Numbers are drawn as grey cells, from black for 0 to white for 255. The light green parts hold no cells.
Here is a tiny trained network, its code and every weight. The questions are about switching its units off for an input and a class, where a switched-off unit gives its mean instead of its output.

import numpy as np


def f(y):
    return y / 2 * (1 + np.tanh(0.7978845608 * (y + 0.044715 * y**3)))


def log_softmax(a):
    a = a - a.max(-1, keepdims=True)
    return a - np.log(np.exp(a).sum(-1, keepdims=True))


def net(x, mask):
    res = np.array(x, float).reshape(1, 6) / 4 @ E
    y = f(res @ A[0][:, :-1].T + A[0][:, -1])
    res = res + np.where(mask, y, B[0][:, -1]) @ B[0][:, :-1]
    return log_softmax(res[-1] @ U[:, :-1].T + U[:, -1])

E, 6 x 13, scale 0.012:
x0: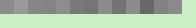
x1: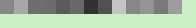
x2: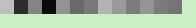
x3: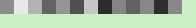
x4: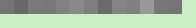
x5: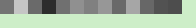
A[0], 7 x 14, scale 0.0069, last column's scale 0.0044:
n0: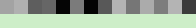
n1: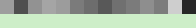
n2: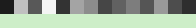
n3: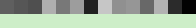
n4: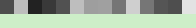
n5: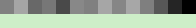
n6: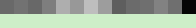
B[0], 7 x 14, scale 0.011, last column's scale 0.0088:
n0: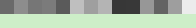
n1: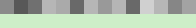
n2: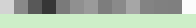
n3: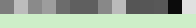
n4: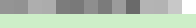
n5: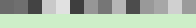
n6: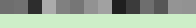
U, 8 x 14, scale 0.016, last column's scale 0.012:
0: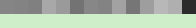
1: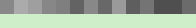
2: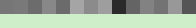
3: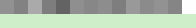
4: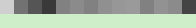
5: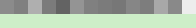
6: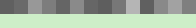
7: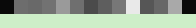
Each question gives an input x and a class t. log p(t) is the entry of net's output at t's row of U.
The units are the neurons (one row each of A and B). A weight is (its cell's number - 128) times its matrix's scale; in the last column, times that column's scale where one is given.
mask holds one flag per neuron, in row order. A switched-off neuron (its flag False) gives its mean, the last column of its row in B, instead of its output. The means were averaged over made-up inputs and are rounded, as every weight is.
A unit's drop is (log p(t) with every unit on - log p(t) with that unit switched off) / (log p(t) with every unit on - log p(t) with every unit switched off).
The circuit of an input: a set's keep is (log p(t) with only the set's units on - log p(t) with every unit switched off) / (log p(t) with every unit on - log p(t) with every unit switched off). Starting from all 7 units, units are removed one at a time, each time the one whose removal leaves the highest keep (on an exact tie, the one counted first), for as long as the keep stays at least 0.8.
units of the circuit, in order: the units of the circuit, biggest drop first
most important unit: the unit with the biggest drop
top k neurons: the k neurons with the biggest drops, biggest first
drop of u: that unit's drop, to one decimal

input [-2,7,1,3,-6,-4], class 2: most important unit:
n0
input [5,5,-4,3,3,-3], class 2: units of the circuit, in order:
n0; n3
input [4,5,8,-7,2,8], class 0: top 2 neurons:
n4; n5
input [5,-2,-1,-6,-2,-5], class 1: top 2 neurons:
n3; n4
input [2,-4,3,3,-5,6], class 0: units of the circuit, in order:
n4; n5
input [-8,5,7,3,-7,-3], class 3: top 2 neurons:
n2; n0
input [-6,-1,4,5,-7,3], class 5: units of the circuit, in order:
n3; n2
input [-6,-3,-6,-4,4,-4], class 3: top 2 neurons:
n3; n5
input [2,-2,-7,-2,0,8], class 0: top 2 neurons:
n4; n5
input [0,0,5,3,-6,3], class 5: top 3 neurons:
n2; n3; n4
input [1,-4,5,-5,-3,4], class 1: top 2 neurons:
n3; n2
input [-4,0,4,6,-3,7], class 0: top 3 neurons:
n4; n5; n3
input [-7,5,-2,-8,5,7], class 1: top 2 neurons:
n3; n1
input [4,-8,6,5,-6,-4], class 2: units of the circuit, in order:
n6
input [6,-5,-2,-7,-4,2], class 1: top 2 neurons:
n3; n0
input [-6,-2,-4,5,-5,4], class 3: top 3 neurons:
n3; n4; n2
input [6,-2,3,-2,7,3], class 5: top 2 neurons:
n2; n4
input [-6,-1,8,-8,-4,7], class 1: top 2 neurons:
n3; n2
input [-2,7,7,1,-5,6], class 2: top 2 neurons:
n0; n2
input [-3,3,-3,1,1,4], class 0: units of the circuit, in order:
n4
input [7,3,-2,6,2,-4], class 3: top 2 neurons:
n3; n5
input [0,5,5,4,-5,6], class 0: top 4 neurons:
n4; n5; n2; n3
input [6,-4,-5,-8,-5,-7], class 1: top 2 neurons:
n3; n4
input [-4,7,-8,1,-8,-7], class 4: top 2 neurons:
n2; n4
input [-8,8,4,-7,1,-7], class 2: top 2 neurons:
n0; n4
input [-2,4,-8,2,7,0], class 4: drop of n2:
0.9
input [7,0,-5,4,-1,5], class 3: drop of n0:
-0.1
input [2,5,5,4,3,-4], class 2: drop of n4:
0.2
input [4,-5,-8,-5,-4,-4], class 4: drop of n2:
0.8
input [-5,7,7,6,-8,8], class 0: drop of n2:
0.1
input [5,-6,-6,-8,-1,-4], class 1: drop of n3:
0.9
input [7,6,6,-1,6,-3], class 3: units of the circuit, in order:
n2
